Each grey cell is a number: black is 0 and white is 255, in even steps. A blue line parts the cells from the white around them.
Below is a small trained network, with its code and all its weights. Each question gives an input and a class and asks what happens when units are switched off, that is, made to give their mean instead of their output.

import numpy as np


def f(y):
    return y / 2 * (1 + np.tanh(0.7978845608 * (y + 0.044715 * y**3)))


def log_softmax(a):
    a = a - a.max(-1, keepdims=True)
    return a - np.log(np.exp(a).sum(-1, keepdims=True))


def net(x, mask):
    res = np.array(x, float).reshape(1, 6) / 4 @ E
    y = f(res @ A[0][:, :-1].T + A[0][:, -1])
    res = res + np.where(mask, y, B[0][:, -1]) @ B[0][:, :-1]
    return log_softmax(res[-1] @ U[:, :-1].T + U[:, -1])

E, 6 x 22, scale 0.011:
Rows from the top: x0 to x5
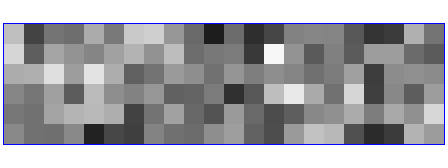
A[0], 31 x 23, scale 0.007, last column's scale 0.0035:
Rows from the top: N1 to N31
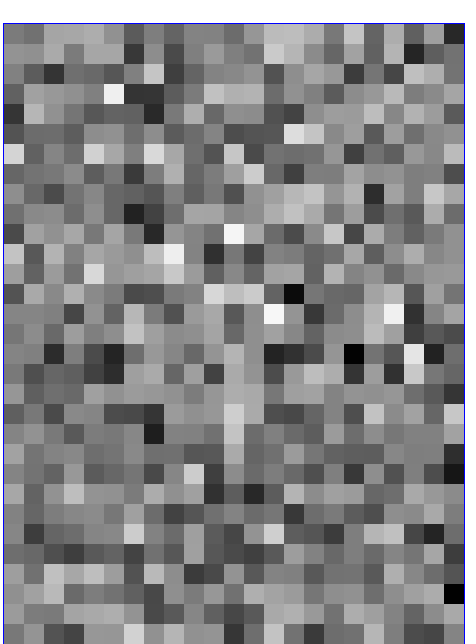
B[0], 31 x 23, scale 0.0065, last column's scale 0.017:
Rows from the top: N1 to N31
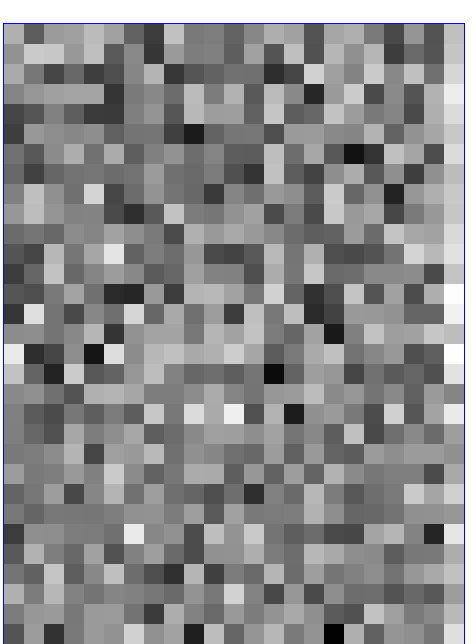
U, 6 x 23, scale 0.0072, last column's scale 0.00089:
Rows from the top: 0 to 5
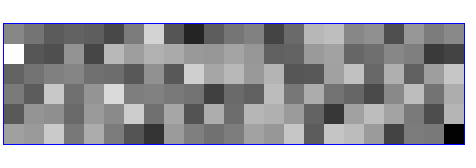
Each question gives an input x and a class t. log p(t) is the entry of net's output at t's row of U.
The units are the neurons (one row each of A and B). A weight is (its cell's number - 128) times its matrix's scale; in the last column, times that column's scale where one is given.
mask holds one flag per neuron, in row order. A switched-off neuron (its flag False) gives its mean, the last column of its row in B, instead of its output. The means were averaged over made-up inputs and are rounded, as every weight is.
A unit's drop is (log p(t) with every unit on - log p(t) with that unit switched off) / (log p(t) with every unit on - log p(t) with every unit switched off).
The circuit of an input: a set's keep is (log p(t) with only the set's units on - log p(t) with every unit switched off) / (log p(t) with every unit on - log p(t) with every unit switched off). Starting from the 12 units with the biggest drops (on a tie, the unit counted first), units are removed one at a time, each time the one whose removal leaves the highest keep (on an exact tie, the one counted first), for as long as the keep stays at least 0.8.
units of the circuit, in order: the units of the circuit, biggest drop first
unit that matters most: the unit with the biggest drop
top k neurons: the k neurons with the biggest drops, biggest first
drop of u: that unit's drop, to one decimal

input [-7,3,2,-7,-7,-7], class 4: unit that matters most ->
N15
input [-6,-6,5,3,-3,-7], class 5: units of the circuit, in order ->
(N2, N1)
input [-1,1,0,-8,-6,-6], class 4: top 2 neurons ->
(N26, N31)
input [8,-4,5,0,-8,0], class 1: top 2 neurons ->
(N17, N18)
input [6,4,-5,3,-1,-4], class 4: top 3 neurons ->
(N26, N31, N15)
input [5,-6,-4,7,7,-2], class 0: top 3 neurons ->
(N6, N27, N9)
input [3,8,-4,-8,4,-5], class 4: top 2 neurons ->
(N26, N31)
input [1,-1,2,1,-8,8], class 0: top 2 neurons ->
(N3, N20)
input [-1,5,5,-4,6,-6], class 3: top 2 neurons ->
(N12, N28)
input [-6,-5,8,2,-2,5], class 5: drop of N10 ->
0.2
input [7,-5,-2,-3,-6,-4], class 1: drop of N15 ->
0.0
